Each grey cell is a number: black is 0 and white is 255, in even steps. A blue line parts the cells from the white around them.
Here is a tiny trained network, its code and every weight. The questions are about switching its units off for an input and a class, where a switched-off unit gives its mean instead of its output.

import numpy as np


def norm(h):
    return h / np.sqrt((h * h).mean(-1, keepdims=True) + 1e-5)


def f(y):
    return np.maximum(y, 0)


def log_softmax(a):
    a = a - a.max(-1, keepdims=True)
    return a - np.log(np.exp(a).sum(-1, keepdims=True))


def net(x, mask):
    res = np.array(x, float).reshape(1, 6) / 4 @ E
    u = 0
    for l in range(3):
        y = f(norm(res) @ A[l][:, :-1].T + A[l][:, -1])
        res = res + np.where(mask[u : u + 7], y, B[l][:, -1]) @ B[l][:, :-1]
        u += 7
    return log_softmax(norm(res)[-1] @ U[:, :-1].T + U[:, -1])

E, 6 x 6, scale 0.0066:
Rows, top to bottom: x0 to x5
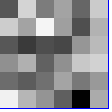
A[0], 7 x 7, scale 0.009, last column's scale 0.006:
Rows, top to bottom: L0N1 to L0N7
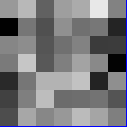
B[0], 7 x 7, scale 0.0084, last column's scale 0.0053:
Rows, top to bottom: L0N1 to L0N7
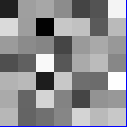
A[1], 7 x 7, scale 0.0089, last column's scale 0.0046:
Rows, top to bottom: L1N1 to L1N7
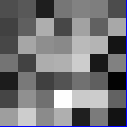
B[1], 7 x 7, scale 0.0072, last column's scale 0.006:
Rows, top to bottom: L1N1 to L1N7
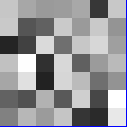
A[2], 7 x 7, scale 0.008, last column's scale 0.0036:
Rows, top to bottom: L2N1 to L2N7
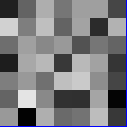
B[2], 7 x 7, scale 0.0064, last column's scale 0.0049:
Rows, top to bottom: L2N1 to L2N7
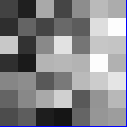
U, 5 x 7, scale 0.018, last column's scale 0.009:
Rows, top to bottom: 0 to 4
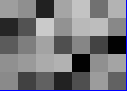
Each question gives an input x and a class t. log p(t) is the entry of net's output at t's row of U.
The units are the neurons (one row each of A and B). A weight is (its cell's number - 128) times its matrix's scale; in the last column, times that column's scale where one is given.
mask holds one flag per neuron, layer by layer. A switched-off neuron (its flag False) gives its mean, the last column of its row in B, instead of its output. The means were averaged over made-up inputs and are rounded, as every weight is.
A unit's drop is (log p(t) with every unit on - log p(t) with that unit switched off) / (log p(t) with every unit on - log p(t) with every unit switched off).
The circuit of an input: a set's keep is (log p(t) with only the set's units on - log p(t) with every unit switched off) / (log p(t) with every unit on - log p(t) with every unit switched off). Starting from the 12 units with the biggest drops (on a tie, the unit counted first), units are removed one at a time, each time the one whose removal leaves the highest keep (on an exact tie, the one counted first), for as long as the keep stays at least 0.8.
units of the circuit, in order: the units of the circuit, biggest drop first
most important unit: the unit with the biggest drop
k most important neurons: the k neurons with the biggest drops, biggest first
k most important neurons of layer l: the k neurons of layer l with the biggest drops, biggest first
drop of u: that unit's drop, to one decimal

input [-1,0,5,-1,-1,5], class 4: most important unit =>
L0N1
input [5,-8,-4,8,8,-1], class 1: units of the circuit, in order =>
[L0N4, L1N3]
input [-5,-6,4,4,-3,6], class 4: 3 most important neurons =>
[L0N1, L0N5, L1N4]
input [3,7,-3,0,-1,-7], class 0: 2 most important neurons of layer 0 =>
[L0N5, L0N7]
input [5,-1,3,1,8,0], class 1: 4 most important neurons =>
[L0N5, L1N6, L0N1, L0N7]
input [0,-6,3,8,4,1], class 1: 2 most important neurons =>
[L0N5, L1N3]
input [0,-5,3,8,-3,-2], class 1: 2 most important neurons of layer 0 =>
[L0N4, L0N7]
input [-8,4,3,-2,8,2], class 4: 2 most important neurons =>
[L2N7, L1N7]
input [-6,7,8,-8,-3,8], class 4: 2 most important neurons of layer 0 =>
[L0N5, L0N1]
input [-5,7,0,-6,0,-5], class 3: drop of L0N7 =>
0.2
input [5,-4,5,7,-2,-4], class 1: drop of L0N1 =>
0.1
